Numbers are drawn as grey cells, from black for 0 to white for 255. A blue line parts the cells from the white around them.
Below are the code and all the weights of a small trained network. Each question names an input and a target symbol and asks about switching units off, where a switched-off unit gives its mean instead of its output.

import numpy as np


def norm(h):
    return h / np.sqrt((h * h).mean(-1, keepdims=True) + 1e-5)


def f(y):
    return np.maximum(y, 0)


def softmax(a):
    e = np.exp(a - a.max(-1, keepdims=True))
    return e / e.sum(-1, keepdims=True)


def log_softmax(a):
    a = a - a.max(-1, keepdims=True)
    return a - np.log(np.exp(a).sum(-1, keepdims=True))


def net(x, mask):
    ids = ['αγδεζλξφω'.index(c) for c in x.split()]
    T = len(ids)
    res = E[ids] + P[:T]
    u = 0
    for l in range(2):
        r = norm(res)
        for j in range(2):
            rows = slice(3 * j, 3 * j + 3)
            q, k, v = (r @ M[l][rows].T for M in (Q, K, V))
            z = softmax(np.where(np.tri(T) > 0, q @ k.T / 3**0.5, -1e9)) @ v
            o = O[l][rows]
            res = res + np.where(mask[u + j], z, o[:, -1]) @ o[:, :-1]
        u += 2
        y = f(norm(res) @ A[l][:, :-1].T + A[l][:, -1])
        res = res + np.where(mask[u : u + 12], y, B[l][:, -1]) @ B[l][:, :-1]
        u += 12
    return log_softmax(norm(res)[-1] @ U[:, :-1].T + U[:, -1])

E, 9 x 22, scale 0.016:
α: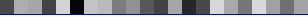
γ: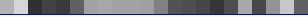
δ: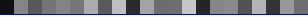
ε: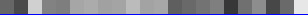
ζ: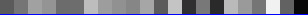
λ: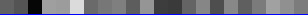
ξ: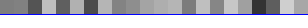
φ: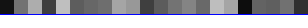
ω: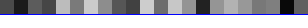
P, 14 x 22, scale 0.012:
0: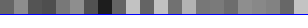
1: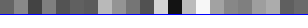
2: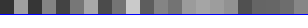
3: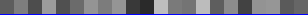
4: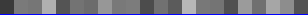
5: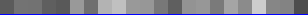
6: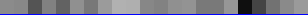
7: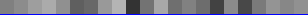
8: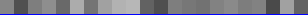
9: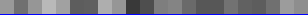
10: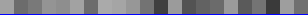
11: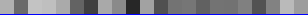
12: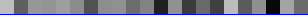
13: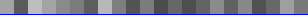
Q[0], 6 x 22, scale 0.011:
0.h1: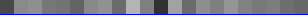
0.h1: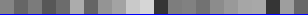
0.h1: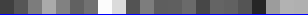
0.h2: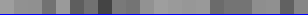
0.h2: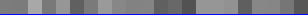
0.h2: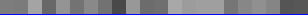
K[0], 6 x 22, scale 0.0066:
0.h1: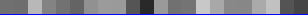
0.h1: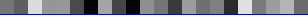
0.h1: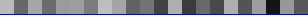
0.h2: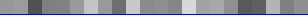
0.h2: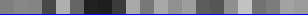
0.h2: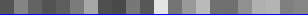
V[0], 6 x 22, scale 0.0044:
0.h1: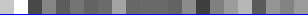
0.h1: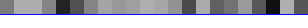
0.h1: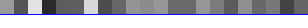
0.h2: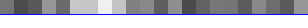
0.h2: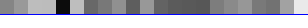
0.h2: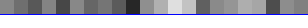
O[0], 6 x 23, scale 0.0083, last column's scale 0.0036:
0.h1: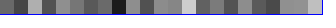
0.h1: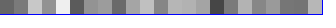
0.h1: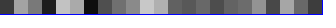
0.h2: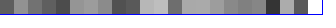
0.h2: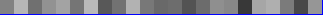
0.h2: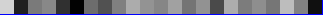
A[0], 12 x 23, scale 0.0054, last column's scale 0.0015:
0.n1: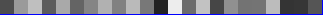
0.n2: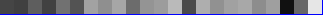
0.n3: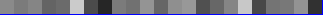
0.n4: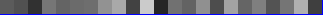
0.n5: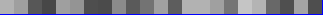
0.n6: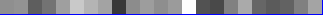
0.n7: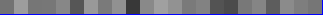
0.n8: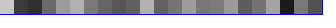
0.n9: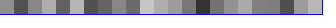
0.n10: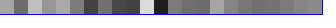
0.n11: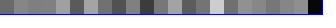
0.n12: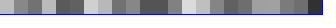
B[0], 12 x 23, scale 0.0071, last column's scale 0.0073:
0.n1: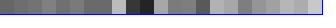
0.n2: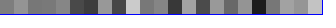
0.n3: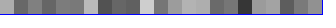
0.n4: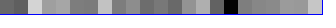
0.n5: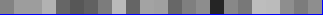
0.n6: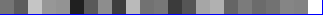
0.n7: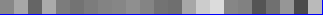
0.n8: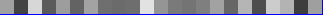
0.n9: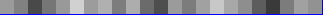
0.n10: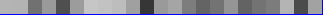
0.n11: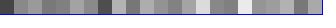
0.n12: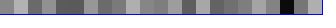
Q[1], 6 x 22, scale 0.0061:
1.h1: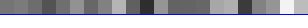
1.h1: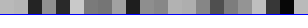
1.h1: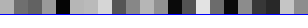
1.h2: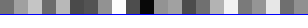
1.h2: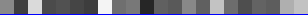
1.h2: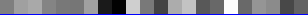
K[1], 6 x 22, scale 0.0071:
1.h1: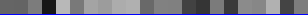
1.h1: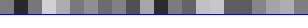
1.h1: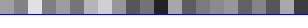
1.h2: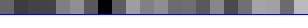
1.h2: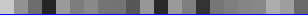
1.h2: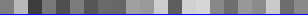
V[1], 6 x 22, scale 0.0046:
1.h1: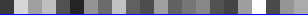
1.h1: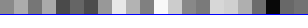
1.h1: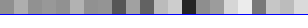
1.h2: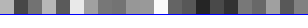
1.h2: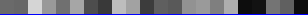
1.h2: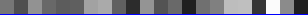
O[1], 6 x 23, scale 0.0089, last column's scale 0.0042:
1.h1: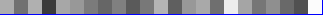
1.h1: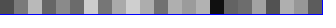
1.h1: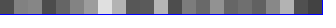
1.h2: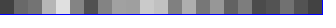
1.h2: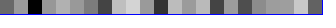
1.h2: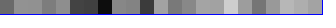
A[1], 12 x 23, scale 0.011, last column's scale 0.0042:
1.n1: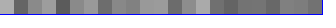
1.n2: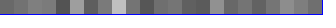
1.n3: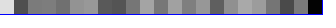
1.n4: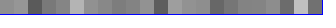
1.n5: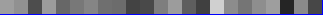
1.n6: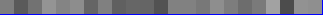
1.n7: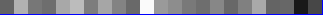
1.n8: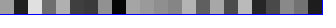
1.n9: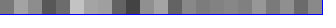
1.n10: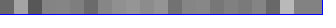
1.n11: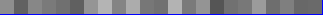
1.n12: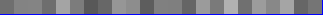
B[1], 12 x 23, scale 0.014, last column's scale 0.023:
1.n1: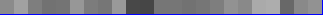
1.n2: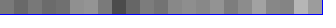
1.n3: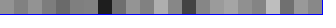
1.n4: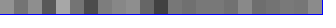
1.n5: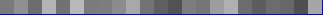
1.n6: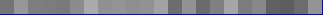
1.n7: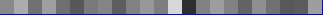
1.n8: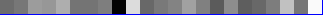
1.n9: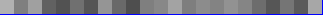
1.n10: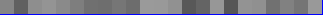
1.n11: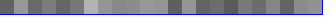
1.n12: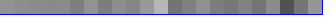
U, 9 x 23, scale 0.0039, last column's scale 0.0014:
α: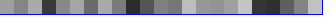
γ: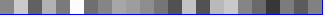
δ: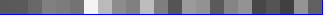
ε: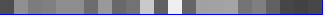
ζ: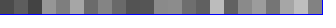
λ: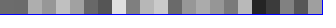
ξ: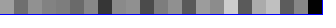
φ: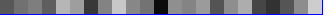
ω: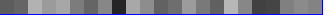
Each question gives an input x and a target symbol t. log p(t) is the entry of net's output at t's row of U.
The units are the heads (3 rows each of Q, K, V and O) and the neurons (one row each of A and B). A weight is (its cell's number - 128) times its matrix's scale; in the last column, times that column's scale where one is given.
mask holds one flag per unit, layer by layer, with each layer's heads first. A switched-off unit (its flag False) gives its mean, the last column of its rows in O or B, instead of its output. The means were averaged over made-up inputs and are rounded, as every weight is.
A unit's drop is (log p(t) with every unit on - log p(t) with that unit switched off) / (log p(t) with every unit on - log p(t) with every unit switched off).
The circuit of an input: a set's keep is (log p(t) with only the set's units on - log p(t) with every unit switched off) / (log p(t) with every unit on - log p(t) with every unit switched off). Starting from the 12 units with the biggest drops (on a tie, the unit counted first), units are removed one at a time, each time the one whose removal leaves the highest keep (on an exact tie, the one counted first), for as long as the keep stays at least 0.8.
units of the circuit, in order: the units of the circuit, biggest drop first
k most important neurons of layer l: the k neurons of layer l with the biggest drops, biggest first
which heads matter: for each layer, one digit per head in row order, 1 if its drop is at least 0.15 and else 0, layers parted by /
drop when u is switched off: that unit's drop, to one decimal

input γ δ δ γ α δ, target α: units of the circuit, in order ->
[1.n8; 1.h2; 1.n9]
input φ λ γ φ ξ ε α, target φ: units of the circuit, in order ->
[1.h2; 1.n4; 1.n8; 0.h2]
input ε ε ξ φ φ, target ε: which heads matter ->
00 / 01
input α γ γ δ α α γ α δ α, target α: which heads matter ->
00 / 10
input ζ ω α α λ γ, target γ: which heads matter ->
10 / 10
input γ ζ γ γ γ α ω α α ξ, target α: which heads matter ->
00 / 00
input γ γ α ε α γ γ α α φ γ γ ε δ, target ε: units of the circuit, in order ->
[0.h1; 1.n7]
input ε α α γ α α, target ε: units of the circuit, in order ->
[1.h2; 1.n7; 0.n11]
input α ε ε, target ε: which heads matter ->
10 / 00
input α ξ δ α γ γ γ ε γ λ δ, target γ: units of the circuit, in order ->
[0.h1; 1.n5; 1.n8]
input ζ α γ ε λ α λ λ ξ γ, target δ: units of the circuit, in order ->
[0.h1; 0.n12; 1.h1; 1.n8]
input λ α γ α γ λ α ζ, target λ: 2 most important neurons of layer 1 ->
[1.n8; 1.n12]
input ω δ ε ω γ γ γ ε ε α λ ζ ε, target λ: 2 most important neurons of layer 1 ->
[1.n8; 1.n12]
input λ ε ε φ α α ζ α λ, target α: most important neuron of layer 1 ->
[1.n8]
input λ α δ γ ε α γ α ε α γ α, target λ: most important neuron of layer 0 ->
[0.n8]
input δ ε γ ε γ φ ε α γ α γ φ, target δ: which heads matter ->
01 / 01
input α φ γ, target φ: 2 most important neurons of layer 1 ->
[1.n4; 1.n8]
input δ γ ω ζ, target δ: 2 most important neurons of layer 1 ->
[1.n8; 1.n11]
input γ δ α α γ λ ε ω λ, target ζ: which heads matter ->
10 / 10
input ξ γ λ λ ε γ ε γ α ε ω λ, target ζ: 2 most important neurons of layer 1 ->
[1.n8; 1.n2]
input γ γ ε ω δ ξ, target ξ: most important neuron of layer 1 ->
[1.n3]
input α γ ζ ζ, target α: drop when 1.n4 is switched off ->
0.0
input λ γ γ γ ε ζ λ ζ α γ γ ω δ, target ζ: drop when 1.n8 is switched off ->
0.2
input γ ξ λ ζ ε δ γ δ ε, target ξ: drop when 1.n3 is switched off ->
0.2
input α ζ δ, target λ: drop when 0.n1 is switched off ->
0.2
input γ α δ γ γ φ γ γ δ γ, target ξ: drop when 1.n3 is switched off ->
0.3
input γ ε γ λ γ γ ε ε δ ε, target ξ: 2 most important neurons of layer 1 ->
[1.n3; 1.n1]
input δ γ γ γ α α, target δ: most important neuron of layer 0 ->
[0.n6]
